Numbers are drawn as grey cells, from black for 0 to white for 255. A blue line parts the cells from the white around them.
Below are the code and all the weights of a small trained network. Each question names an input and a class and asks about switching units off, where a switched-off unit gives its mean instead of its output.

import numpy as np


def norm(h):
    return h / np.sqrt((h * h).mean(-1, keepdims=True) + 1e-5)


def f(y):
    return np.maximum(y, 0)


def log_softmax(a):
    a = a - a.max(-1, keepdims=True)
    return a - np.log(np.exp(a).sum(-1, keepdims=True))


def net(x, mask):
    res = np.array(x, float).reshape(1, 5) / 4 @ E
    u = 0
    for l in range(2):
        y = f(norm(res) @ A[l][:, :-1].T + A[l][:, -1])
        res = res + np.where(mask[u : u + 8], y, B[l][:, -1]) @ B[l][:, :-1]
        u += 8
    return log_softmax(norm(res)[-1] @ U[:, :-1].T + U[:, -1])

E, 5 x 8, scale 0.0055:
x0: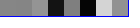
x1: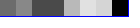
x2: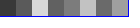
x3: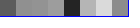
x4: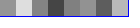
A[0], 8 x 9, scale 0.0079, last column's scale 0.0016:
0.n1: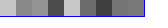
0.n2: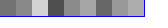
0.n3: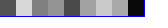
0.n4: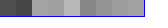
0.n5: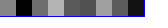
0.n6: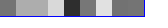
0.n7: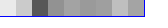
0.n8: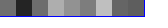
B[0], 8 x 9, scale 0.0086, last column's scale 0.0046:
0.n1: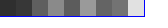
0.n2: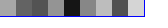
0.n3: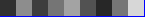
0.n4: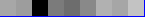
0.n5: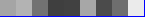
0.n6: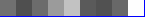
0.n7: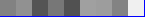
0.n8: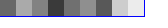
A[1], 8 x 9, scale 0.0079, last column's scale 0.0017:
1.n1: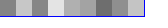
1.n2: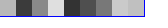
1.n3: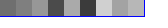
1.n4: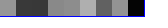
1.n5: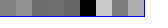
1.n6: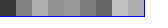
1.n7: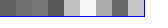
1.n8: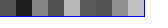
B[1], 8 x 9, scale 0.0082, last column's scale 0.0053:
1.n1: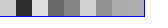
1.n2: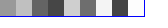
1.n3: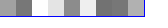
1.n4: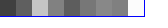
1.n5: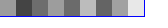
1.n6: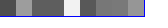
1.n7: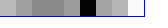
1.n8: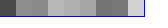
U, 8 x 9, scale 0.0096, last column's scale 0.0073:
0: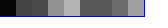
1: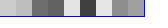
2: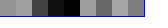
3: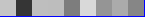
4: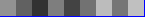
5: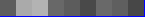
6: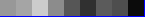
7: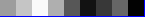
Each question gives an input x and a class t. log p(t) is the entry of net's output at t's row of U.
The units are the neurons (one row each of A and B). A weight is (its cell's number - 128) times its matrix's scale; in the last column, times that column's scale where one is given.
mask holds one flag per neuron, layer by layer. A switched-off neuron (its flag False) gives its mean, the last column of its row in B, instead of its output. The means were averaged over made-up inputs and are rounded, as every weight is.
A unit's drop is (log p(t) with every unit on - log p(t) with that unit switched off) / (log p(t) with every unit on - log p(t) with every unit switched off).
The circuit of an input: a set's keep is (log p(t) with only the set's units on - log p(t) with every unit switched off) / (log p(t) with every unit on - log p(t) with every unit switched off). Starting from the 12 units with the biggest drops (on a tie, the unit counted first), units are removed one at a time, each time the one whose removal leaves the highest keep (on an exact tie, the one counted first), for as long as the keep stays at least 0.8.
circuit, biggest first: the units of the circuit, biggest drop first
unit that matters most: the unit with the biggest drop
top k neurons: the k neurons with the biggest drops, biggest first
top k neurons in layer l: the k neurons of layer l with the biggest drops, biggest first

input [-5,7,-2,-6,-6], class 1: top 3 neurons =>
1.n7, 0.n3, 0.n6
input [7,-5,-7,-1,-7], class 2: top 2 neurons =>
0.n5, 1.n5
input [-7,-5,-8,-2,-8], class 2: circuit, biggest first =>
0.n5, 0.n8
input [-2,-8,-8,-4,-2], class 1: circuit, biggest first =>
1.n2
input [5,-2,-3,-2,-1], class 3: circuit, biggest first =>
1.n3, 1.n5
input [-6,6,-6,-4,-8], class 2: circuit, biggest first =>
0.n5, 0.n8, 0.n6
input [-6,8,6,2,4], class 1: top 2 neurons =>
1.n7, 0.n1
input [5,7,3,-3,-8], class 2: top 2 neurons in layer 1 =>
1.n2, 1.n6
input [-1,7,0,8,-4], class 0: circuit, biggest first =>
0.n3, 0.n6
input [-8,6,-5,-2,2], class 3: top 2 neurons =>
1.n1, 1.n2
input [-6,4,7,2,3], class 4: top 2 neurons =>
0.n2, 1.n3
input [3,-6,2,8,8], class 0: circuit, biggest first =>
0.n3, 1.n6
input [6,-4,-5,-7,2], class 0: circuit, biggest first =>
0.n1, 1.n8
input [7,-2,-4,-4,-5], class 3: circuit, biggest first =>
1.n3, 1.n5
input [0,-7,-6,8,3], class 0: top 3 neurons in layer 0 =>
0.n3, 0.n6, 0.n2
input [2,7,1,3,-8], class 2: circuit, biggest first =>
0.n8
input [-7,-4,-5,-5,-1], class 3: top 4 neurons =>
1.n1, 0.n3, 0.n2, 0.n6
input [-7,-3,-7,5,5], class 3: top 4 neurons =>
1.n1, 0.n5, 0.n2, 0.n8
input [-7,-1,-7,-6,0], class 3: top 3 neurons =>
1.n1, 0.n3, 0.n2
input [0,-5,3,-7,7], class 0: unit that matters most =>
0.n1
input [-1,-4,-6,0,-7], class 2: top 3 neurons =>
0.n5, 0.n8, 1.n7
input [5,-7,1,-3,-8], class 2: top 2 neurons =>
0.n5, 1.n7
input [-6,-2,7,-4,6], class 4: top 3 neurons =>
0.n2, 0.n8, 0.n5
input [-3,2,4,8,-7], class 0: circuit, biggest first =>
0.n6, 0.n3
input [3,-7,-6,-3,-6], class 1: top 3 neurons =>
1.n2, 0.n3, 0.n2
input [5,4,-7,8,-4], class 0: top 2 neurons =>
0.n6, 0.n3
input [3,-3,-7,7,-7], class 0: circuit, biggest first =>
0.n6
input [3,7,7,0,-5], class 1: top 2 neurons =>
1.n7, 0.n1
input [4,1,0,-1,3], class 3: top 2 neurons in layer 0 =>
0.n5, 0.n3
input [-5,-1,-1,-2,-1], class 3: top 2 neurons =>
1.n1, 0.n2
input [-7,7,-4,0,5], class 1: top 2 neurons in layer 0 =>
0.n2, 0.n5
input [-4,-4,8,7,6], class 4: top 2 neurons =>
0.n2, 0.n8
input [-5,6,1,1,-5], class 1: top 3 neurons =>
1.n7, 0.n1, 0.n2
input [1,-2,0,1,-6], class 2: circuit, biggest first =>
0.n5
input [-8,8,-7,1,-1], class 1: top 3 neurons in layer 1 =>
1.n7, 1.n5, 1.n3
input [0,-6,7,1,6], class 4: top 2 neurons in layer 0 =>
0.n2, 0.n6
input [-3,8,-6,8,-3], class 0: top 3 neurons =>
0.n3, 0.n6, 1.n2
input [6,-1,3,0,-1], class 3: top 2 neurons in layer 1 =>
1.n3, 1.n5
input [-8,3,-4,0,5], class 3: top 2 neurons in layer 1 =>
1.n1, 1.n2
